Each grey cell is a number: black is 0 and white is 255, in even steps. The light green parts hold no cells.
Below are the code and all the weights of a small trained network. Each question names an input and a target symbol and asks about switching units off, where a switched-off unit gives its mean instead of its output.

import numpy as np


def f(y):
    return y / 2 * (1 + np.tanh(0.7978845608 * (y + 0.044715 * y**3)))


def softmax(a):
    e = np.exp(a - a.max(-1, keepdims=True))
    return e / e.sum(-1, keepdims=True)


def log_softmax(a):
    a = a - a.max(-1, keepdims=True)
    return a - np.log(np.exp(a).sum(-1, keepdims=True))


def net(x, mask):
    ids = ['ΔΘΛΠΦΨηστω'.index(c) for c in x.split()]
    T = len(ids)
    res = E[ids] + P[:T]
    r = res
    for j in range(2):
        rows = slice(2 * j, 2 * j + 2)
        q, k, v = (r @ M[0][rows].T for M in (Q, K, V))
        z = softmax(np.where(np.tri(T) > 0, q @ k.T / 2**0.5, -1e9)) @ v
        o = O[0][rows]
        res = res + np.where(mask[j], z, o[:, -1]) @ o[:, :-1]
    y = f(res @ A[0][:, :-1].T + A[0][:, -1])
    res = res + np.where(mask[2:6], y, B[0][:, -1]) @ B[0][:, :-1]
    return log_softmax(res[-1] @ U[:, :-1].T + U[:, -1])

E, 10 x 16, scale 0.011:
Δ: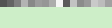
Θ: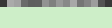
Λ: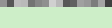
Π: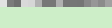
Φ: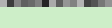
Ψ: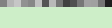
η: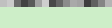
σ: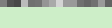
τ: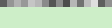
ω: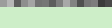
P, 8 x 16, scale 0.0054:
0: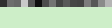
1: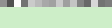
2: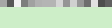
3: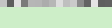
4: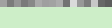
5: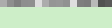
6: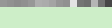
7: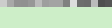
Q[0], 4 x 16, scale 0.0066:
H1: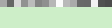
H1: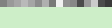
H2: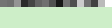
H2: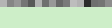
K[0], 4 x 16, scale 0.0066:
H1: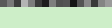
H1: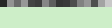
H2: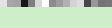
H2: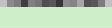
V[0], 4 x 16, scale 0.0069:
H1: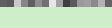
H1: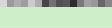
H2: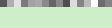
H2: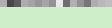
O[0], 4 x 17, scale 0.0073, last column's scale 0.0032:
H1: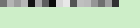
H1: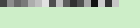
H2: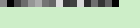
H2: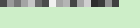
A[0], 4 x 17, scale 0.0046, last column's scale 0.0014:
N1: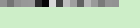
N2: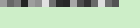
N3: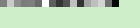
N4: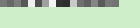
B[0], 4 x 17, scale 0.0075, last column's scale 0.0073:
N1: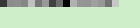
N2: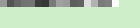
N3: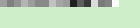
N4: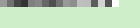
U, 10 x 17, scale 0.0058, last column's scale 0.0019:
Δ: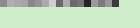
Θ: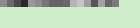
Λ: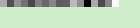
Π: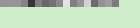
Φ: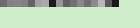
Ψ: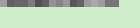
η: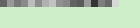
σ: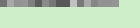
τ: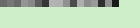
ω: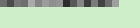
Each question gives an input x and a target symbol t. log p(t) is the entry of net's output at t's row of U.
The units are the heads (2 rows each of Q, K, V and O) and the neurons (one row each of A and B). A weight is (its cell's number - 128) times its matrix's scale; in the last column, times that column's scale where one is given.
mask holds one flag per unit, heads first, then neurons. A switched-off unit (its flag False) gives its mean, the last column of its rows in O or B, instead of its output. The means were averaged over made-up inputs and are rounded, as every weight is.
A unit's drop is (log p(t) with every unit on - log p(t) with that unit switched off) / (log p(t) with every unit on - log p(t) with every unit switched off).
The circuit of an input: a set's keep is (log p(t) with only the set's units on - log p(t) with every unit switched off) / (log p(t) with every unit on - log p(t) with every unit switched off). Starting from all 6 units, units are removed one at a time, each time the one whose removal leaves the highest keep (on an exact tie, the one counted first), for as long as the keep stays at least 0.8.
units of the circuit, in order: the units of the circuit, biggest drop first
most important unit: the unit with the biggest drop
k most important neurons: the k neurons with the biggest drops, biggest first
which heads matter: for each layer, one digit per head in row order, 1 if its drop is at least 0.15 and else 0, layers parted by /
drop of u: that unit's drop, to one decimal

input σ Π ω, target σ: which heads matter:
11
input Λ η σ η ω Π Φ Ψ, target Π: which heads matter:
10
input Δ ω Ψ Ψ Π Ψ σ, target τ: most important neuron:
(N4)
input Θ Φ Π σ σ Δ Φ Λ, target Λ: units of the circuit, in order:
(H1 H2)
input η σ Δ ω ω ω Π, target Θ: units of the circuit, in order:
(H1 N4 H2 N3)
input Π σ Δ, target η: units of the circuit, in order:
(H2 H1)
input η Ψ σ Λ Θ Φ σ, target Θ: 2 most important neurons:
(N4 N3)
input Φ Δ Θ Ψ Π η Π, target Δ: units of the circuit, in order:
(H2 N3 N4)
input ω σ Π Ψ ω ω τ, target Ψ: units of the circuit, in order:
(H1 N2 N3 H2)
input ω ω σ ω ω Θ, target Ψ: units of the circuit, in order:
(H1 N2 H2 N3)
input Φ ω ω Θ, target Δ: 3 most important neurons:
(N3 N4 N2)
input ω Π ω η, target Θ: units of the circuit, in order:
(H2 H1 N3 N4)
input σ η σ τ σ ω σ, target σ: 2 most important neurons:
(N1 N3)
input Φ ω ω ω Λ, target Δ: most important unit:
H2
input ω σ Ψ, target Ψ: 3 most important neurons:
(N2 N3 N4)
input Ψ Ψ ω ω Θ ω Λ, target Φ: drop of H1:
0.8
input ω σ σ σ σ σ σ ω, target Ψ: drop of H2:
0.5
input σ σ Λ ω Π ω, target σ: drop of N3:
0.1
